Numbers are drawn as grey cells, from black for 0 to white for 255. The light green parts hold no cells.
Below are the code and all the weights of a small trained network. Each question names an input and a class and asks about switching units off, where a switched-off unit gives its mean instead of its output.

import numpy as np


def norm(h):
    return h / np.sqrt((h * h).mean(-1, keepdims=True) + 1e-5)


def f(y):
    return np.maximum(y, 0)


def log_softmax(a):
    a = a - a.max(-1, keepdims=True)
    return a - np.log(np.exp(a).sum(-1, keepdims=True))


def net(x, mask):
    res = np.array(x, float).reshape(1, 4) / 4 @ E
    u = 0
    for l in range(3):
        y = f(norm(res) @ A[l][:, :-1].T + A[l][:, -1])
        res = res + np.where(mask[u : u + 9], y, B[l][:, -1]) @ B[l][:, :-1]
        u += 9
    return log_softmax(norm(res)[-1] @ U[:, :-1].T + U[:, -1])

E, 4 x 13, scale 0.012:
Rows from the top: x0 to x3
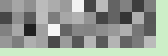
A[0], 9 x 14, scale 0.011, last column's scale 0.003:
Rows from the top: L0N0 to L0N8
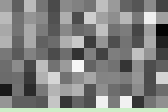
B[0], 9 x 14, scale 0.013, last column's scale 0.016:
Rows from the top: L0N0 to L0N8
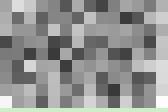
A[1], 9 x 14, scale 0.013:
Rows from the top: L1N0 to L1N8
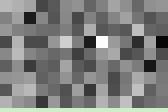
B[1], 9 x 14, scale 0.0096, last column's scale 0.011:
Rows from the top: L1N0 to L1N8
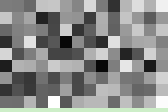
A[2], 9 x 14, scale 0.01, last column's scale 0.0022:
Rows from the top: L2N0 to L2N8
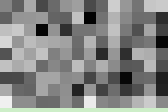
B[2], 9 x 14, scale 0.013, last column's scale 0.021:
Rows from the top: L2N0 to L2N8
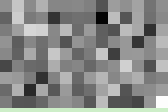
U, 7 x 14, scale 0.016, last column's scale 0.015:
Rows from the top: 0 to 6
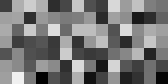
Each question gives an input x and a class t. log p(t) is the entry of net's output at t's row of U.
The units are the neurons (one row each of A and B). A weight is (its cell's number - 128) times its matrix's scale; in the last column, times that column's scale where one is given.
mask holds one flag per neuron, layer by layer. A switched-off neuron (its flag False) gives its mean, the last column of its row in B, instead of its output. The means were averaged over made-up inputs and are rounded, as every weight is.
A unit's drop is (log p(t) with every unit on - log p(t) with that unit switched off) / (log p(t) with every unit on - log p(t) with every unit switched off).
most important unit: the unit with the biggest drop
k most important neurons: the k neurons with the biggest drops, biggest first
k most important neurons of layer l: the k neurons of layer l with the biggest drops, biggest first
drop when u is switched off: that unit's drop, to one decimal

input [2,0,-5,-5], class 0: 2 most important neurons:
(L0N3; L0N8)
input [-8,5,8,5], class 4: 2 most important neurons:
(L0N8; L0N5)
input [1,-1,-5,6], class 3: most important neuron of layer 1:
(L1N8)
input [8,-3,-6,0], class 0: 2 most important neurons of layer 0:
(L0N3; L0N8)
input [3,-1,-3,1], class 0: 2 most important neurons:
(L0N3; L0N8)
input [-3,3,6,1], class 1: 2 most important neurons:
(L0N8; L0N6)
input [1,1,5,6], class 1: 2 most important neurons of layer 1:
(L1N8; L1N0)
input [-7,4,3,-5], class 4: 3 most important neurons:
(L0N8; L0N1; L0N5)
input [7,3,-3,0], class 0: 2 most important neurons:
(L0N8; L0N3)
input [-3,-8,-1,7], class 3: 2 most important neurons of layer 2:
(L2N8; L2N7)
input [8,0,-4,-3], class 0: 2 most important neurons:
(L0N3; L0N8)
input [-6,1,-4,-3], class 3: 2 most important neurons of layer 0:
(L0N3; L0N6)
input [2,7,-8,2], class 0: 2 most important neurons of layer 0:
(L0N8; L0N1)
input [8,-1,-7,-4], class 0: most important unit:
L0N3
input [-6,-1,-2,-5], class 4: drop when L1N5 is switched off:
0.2
